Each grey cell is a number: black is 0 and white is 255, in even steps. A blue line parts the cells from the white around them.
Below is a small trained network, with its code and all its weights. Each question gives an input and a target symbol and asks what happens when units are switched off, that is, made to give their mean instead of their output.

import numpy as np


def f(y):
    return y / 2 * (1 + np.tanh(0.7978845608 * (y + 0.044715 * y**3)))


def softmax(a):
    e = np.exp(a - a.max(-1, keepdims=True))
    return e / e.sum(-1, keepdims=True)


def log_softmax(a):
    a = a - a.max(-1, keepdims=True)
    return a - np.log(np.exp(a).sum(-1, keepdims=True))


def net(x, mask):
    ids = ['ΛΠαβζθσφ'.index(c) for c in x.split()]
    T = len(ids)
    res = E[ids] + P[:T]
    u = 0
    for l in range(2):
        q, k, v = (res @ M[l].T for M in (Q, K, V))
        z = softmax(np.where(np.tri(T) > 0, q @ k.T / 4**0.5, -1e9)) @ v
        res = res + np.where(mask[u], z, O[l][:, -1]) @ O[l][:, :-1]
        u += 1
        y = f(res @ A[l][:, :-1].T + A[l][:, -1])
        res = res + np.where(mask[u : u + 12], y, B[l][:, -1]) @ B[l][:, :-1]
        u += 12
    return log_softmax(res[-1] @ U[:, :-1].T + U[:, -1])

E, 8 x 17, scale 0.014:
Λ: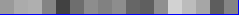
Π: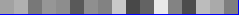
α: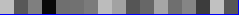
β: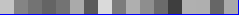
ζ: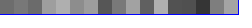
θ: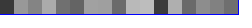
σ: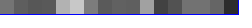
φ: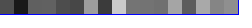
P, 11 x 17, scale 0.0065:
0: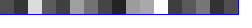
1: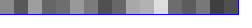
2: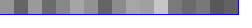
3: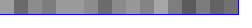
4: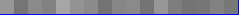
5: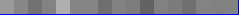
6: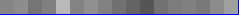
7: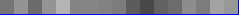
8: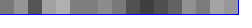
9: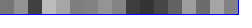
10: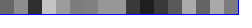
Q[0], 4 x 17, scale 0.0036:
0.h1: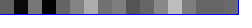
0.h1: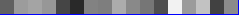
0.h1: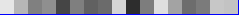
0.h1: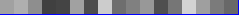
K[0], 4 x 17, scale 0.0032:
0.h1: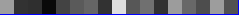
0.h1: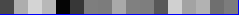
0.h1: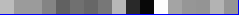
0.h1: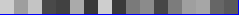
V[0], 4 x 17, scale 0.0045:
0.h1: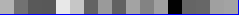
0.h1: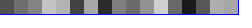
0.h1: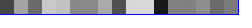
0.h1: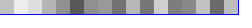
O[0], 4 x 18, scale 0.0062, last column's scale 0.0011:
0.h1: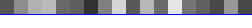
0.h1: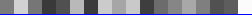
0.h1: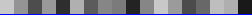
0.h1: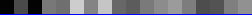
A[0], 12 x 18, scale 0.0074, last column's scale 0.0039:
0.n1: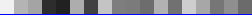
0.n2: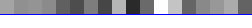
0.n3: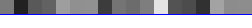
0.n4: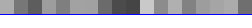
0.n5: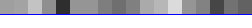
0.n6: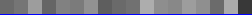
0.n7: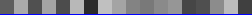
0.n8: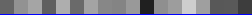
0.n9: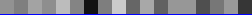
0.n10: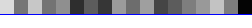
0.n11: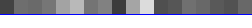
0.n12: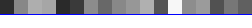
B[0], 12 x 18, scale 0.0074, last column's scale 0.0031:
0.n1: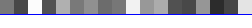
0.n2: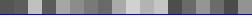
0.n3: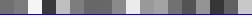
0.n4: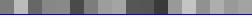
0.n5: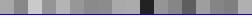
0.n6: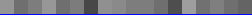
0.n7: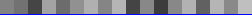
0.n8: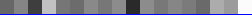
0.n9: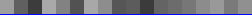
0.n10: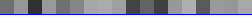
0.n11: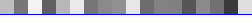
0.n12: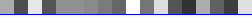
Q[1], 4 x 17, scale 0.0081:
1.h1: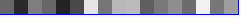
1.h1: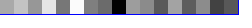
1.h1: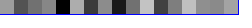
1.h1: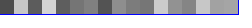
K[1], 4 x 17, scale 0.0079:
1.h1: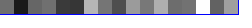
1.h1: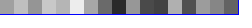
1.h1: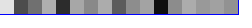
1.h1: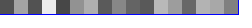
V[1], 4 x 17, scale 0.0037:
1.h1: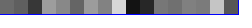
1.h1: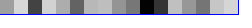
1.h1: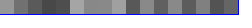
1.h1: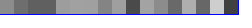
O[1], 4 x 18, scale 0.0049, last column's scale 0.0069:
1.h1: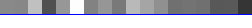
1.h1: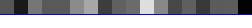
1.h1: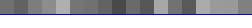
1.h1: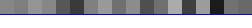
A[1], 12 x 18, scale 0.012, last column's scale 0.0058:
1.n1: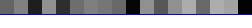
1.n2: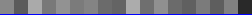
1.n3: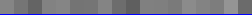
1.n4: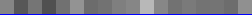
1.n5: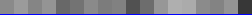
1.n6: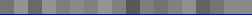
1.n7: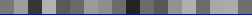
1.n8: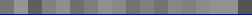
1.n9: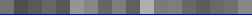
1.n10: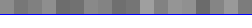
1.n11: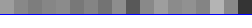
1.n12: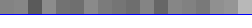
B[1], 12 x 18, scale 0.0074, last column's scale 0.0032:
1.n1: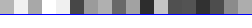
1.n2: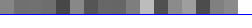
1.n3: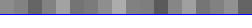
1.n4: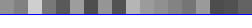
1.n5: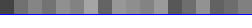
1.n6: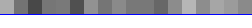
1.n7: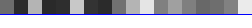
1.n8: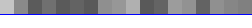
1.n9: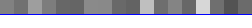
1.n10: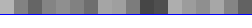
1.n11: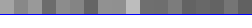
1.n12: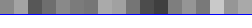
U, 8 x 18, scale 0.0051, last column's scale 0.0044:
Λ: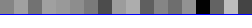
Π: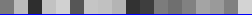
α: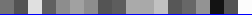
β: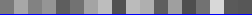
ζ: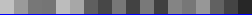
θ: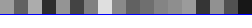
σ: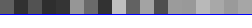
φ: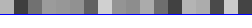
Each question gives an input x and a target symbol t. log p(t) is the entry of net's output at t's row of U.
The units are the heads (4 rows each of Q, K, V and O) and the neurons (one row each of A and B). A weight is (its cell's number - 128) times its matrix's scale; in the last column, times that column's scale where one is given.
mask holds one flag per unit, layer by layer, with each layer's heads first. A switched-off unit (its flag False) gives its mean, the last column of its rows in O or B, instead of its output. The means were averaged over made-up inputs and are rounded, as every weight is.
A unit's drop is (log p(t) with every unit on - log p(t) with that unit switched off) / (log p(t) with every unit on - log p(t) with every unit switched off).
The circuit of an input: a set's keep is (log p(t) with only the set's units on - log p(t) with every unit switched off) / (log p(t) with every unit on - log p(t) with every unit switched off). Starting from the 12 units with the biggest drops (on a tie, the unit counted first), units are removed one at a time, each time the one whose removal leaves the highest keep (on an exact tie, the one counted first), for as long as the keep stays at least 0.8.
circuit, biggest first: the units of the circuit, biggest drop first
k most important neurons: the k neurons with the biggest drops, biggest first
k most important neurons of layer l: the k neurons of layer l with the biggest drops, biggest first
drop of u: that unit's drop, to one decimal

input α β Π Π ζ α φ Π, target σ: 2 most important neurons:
[0.n12, 0.n8]
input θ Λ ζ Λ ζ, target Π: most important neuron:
[0.n3]
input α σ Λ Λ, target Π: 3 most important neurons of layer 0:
[0.n5, 0.n12, 0.n10]
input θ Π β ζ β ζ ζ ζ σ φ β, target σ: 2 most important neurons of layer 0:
[0.n1, 0.n7]
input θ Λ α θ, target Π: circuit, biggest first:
[1.n7, 1.h1]
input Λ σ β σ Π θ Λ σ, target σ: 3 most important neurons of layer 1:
[1.n7, 1.n1, 1.n6]
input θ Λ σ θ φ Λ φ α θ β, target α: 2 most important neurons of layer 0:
[0.n1, 0.n10]
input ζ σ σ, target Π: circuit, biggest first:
[0.h1, 0.n10, 1.n7, 0.n9]
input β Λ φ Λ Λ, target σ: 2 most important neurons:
[1.n7, 0.n8]
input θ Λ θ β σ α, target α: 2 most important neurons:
[1.n12, 1.n4]
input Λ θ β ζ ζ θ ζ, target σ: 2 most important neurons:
[0.n7, 1.n7]
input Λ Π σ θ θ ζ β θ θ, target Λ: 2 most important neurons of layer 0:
[0.n1, 0.n3]
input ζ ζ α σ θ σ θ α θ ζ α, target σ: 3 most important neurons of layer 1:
[1.n7, 1.n1, 1.n6]
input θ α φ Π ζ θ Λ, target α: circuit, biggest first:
[0.n1]
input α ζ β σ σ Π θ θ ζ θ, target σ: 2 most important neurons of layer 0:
[0.n12, 0.n7]
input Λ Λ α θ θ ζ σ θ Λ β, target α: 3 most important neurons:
[0.n1, 0.n8, 0.n10]
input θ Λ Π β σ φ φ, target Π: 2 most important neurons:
[1.n7, 1.n2]
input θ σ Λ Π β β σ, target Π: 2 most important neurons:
[0.n11, 1.n7]
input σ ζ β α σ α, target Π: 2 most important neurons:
[0.n10, 1.n7]
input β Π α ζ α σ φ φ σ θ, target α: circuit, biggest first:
[0.n12]
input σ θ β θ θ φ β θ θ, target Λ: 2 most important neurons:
[1.n1, 1.n7]
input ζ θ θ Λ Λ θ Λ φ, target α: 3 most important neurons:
[0.n3, 1.n12, 1.n4]
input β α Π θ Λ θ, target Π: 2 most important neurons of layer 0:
[0.n12, 0.n11]
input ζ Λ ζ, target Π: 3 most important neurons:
[1.n7, 0.n3, 1.n2]
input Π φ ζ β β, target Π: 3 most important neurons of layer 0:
[0.n1, 0.n8, 0.n10]
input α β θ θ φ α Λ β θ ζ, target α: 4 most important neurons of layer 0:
[0.n3, 0.n10, 0.n8, 0.n4]
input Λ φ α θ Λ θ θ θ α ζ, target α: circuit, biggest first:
[0.n3]
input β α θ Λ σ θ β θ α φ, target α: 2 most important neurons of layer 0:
[0.n2, 0.n12]
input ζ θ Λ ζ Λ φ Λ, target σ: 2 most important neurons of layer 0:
[0.n8, 0.n1]
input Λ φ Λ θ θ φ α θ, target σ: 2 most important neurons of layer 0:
[0.n1, 0.n3]
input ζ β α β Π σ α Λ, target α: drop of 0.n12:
0.5
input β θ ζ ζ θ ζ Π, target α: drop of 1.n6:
0.1
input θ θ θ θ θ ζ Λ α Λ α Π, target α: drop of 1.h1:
0.8
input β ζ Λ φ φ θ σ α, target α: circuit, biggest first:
[0.n1]
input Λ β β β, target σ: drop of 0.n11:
0.2
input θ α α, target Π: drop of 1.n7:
0.3
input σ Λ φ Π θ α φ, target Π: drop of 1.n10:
0.0
